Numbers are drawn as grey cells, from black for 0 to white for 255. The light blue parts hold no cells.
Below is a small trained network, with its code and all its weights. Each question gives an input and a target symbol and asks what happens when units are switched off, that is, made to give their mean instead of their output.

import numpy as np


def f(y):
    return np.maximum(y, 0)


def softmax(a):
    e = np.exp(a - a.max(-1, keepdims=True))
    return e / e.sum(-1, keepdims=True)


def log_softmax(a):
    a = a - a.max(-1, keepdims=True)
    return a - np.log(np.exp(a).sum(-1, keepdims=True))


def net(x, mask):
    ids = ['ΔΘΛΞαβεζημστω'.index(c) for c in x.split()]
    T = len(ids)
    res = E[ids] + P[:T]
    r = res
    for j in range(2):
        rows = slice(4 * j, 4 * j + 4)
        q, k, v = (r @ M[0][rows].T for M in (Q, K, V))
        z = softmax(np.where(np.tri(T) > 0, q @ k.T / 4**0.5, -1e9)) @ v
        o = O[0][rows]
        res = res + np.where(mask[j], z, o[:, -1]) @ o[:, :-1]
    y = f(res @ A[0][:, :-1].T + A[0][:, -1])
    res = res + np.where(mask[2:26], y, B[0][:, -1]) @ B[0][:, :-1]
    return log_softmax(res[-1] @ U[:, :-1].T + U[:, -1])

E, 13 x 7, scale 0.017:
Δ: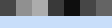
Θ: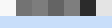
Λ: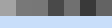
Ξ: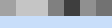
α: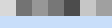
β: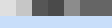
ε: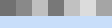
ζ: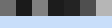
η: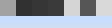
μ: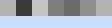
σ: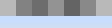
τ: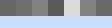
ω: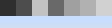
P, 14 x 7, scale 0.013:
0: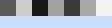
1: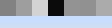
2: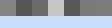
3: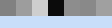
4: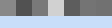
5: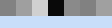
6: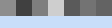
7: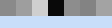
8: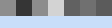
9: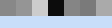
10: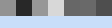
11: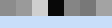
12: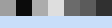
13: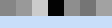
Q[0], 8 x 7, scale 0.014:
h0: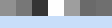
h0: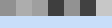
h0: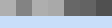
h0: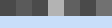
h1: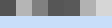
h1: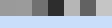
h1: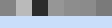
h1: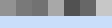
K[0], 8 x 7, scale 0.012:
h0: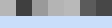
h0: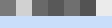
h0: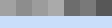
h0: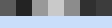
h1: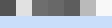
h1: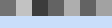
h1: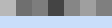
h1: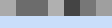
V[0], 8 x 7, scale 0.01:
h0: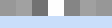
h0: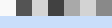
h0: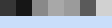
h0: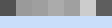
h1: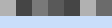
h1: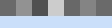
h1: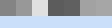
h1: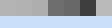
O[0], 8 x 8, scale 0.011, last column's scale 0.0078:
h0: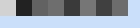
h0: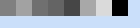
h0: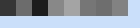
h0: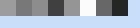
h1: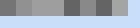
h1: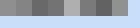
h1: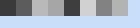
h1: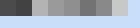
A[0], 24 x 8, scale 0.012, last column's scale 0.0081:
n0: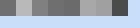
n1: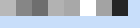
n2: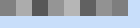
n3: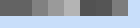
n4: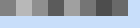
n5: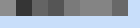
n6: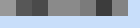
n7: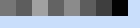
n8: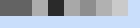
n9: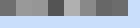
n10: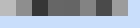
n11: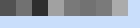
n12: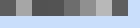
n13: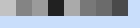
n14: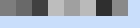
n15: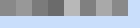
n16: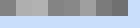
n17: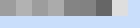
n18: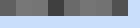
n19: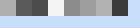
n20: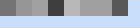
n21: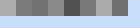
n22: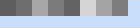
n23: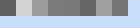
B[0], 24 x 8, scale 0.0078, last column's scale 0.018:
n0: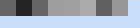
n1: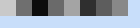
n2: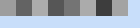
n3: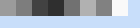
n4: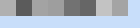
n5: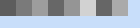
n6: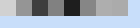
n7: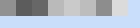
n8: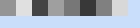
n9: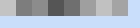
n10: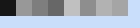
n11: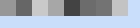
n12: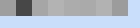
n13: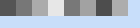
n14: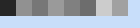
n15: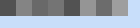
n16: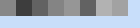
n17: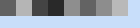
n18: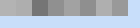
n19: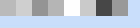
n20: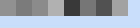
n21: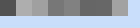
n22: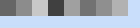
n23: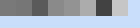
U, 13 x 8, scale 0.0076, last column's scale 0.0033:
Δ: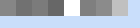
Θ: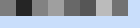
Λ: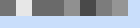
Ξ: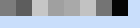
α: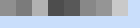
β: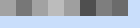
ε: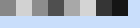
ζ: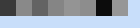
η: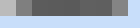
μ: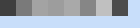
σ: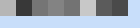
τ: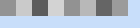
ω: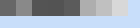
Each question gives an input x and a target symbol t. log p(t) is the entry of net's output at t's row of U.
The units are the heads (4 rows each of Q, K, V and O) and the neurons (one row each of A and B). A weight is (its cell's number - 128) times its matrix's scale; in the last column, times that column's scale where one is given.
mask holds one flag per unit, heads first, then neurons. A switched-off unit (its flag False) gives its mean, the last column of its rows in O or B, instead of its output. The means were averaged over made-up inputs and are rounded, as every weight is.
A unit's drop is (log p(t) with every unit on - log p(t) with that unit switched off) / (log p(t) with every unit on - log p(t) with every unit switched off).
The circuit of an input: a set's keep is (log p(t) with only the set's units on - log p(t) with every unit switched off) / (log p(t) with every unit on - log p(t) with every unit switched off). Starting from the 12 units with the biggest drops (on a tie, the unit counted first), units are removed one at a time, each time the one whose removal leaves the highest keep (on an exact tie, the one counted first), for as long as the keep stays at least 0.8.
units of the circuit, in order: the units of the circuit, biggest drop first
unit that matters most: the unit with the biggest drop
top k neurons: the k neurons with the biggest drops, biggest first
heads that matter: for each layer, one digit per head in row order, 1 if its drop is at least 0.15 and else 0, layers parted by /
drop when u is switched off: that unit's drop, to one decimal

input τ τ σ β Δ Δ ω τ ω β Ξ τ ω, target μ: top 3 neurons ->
n14, n22, n3
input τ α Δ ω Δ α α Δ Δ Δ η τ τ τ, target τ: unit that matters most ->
n8
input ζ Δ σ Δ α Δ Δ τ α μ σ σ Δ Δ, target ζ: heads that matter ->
11
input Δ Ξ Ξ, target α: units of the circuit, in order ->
h0, n22, n7
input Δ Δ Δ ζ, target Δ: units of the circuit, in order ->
h0, n7
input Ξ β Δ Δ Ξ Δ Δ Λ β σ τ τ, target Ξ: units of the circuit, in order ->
h0, n13
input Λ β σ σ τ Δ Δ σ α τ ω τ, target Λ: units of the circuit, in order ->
n8, h0
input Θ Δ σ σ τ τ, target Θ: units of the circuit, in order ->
h0, h1
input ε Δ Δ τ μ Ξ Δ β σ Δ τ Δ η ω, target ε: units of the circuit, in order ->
h0, n5, n8
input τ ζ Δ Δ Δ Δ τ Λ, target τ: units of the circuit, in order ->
n23, h0, n20
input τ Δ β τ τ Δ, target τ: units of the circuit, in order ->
n23, n8, h0, n12
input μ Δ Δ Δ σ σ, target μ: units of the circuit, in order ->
h0, n3
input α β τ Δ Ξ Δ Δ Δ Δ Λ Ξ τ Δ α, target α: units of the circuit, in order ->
h0, n7, n22
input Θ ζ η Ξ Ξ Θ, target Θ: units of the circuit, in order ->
h0
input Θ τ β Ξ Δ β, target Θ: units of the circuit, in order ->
h0, h1
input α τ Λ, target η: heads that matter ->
01
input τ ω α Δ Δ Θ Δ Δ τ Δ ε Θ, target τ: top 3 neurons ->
n23, n12, n8
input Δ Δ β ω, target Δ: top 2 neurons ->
n7, n3
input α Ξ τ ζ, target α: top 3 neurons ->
n22, n23, n19
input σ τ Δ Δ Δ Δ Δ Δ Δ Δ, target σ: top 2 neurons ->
n7, n6
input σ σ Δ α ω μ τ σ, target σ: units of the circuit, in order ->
h0
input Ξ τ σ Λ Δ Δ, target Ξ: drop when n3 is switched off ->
0.1
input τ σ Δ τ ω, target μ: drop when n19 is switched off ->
0.0
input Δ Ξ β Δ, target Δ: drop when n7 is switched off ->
0.3
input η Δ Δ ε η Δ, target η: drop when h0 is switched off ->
0.7
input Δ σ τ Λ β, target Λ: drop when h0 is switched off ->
0.3
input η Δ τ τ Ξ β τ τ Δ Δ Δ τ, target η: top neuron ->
n3
